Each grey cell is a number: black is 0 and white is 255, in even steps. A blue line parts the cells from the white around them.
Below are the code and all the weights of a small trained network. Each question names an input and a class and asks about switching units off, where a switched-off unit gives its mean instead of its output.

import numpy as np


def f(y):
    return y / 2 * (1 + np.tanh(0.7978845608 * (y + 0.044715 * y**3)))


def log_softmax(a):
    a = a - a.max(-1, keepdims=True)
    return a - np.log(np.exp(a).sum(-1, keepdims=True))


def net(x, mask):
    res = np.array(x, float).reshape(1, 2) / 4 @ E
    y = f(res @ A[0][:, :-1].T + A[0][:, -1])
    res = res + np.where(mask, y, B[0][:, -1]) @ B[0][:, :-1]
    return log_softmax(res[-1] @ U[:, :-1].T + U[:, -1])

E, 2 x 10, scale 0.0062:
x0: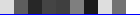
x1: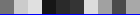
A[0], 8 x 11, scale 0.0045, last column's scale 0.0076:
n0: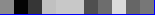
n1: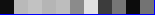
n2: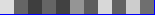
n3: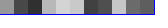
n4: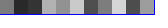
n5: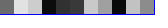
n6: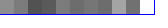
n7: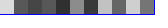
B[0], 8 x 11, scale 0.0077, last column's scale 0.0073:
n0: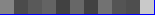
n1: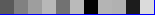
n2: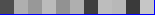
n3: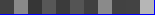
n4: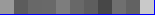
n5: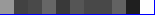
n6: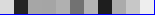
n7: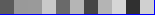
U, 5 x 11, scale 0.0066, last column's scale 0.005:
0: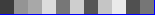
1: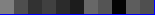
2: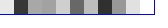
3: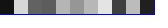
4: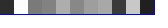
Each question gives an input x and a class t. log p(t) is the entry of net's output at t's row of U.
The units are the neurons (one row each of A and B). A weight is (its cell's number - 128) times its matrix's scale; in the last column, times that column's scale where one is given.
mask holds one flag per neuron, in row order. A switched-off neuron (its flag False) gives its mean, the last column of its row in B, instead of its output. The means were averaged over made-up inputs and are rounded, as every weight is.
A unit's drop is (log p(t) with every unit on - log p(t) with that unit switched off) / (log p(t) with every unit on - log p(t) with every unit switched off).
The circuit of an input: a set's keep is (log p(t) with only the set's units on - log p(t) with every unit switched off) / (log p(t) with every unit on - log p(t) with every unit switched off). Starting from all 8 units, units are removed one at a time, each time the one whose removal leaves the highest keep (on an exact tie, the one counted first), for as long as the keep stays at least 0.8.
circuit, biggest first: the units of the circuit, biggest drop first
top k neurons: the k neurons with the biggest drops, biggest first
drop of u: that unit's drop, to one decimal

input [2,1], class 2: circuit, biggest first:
[n1, n3, n0]
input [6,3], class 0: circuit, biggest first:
[n7]
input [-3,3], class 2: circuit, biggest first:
[n7, n3]
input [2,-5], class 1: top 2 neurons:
[n3, n0]
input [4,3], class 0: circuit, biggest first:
[n7, n2]
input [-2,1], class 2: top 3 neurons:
[n7, n2, n3]
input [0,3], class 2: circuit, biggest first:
[n3, n0, n1]
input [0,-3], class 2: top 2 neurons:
[n5, n1]
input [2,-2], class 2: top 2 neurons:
[n1, n5]
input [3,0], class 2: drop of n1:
0.6
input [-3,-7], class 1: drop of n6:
0.0
